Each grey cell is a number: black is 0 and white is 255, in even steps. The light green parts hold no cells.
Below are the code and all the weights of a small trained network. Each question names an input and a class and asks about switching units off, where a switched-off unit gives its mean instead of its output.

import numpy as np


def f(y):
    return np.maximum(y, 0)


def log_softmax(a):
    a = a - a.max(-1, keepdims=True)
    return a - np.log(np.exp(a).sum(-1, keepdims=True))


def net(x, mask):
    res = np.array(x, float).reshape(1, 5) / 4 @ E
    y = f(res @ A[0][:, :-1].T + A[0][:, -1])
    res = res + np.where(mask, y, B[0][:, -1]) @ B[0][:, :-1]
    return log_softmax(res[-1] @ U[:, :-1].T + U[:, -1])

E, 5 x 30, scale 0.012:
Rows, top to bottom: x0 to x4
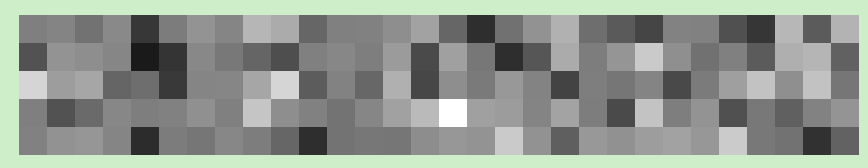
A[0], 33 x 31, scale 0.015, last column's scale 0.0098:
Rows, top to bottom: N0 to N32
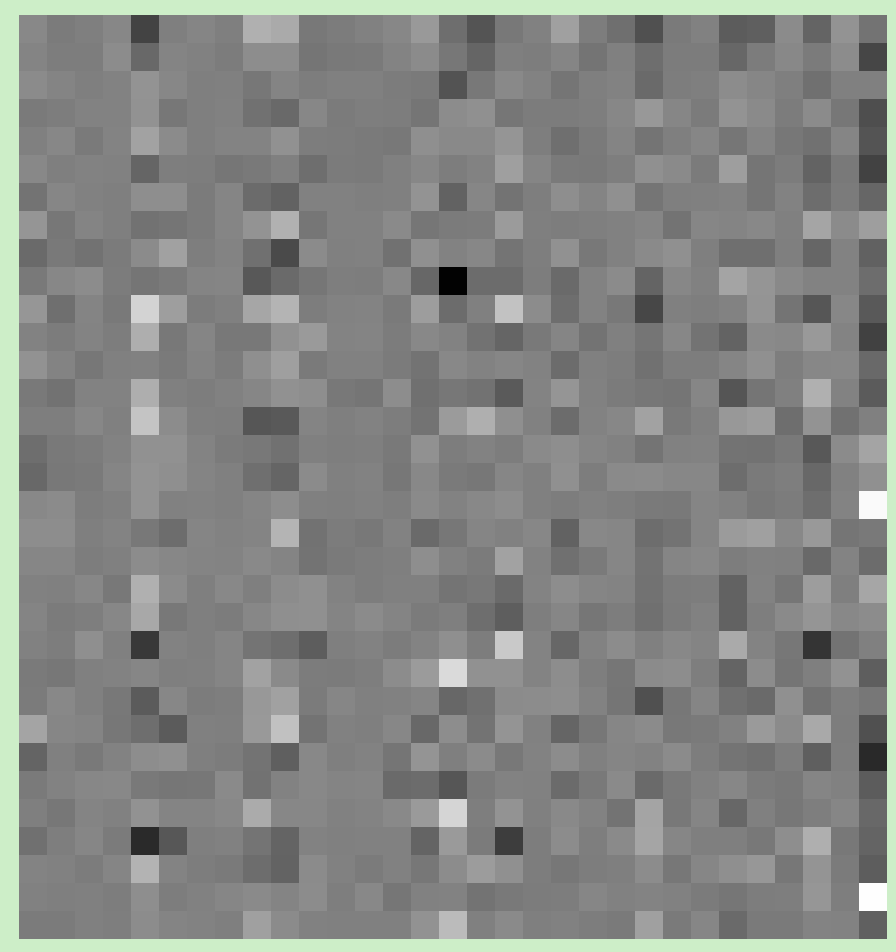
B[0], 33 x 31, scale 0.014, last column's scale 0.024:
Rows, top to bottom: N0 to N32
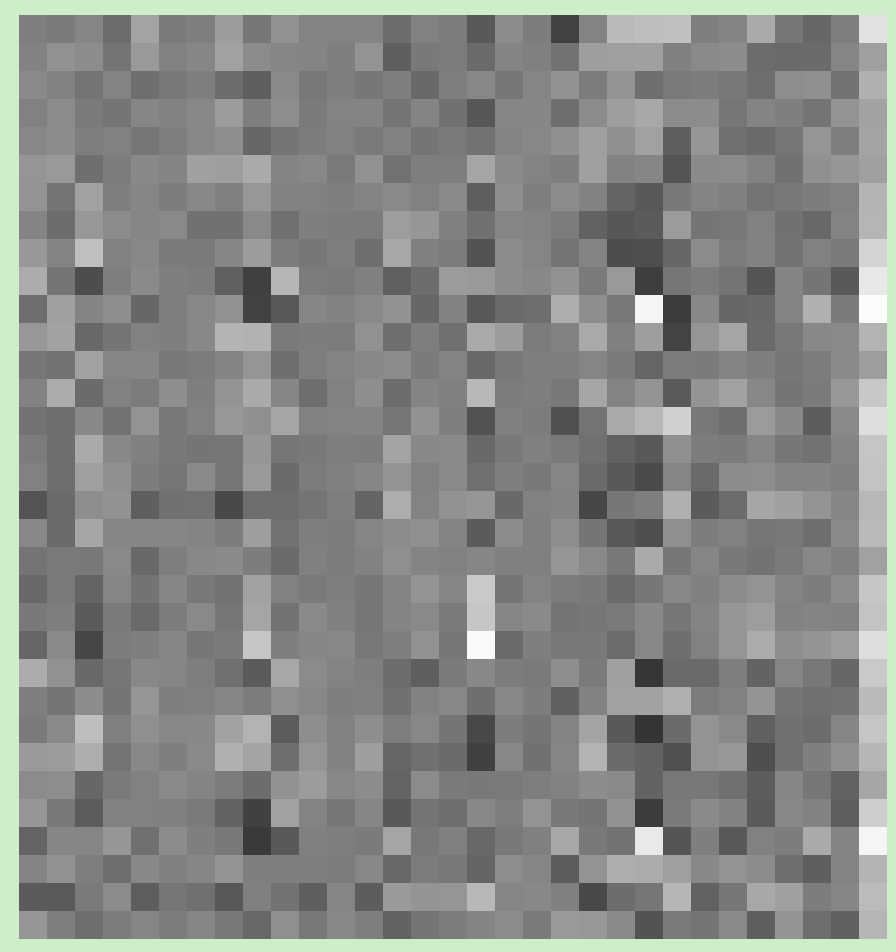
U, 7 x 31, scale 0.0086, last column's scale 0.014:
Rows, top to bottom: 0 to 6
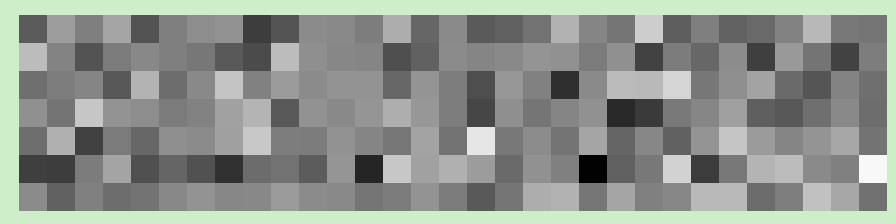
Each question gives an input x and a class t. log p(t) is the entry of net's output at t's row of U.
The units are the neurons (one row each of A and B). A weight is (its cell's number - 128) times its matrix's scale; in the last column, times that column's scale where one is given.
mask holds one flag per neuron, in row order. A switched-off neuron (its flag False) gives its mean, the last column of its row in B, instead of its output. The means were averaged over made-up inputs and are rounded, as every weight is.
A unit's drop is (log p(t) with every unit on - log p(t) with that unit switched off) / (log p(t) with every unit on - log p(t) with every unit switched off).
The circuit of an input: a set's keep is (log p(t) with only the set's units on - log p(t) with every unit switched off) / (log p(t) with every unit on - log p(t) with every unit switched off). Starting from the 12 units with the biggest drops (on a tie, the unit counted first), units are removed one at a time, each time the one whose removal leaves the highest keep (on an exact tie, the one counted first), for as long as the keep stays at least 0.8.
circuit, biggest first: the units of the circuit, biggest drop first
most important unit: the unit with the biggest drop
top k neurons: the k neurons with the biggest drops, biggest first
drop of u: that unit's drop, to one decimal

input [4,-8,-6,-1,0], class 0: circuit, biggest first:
(N10)
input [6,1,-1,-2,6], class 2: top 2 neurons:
(N0, N24)
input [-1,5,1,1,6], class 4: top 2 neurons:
(N22, N10)
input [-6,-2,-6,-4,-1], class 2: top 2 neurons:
(N14, N30)
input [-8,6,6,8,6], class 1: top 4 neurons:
(N28, N23, N0, N32)
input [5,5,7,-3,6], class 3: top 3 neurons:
(N25, N10, N18)
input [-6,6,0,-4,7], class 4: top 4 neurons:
(N22, N10, N0, N5)
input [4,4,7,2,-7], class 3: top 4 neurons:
(N25, N22, N7, N18)
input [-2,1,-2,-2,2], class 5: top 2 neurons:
(N10, N0)
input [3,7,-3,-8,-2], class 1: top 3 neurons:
(N9, N10, N27)
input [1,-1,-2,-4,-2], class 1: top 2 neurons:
(N9, N29)
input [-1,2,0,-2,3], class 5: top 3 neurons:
(N10, N13, N11)
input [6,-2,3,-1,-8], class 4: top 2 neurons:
(N13, N21)
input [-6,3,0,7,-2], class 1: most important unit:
N28
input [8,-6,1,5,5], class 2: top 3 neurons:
(N0, N29, N24)
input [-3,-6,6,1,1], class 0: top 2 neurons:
(N10, N8)
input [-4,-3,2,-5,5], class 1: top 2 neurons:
(N9, N13)
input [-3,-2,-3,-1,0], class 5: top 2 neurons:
(N0, N25)
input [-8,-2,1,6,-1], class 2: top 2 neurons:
(N14, N30)
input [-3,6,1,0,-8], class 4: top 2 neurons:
(N10, N13)
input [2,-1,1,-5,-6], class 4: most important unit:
N13
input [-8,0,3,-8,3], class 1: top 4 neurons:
(N9, N0, N27, N2)
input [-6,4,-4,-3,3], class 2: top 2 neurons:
(N10, N14)
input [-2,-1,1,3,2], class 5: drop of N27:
0.2
